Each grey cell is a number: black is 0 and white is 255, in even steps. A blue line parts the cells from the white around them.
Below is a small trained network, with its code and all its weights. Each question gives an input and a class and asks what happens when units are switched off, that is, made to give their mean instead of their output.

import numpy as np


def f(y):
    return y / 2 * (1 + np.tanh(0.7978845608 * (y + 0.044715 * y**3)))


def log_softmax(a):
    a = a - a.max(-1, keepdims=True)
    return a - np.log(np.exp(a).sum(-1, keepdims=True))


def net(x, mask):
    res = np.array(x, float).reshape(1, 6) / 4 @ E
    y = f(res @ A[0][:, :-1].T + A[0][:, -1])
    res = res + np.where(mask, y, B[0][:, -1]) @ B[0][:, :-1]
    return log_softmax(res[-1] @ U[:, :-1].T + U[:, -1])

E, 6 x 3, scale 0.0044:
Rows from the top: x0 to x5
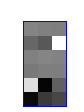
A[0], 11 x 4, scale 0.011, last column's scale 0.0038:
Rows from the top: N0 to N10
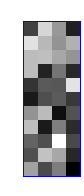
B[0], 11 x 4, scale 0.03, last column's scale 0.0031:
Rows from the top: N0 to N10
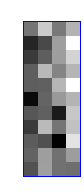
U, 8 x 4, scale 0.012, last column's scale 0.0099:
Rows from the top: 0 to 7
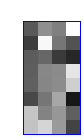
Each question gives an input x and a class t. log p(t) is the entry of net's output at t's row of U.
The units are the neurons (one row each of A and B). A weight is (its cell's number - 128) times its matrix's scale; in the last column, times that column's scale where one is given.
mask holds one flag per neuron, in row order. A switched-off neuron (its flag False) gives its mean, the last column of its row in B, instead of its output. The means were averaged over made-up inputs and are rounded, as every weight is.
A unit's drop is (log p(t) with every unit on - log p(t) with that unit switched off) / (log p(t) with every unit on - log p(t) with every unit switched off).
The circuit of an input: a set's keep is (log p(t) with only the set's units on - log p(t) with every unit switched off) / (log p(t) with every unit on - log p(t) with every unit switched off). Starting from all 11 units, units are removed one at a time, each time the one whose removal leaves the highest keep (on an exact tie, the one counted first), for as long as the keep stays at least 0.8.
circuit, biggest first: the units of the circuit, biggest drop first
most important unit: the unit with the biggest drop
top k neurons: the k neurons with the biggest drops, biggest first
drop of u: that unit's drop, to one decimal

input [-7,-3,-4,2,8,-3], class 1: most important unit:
N7
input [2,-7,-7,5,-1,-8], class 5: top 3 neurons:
(N1, N8, N2)
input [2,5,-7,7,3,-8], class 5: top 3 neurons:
(N1, N2, N6)
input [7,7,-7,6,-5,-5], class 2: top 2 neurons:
(N8, N4)
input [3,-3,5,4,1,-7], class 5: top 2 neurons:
(N1, N2)
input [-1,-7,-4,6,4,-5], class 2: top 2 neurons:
(N6, N4)
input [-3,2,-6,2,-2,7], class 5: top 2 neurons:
(N5, N4)
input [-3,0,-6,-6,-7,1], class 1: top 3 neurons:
(N0, N9, N1)
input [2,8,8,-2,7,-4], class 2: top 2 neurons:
(N8, N0)
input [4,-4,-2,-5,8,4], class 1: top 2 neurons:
(N7, N3)
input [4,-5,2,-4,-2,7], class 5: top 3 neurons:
(N4, N5, N8)
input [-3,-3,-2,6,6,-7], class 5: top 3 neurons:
(N1, N2, N8)
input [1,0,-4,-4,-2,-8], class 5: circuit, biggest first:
(N1, N2)
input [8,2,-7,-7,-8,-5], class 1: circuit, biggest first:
(N0)
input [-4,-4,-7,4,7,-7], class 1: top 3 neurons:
(N7, N3, N4)
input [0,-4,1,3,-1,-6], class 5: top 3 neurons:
(N1, N8, N2)
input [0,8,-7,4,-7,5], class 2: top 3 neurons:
(N8, N7, N3)
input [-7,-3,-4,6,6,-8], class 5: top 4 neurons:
(N1, N2, N8, N0)
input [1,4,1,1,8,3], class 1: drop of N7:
0.3
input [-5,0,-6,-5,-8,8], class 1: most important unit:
N0
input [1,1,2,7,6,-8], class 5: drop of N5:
-0.1
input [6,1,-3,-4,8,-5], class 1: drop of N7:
0.4
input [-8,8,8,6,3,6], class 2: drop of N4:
-0.1
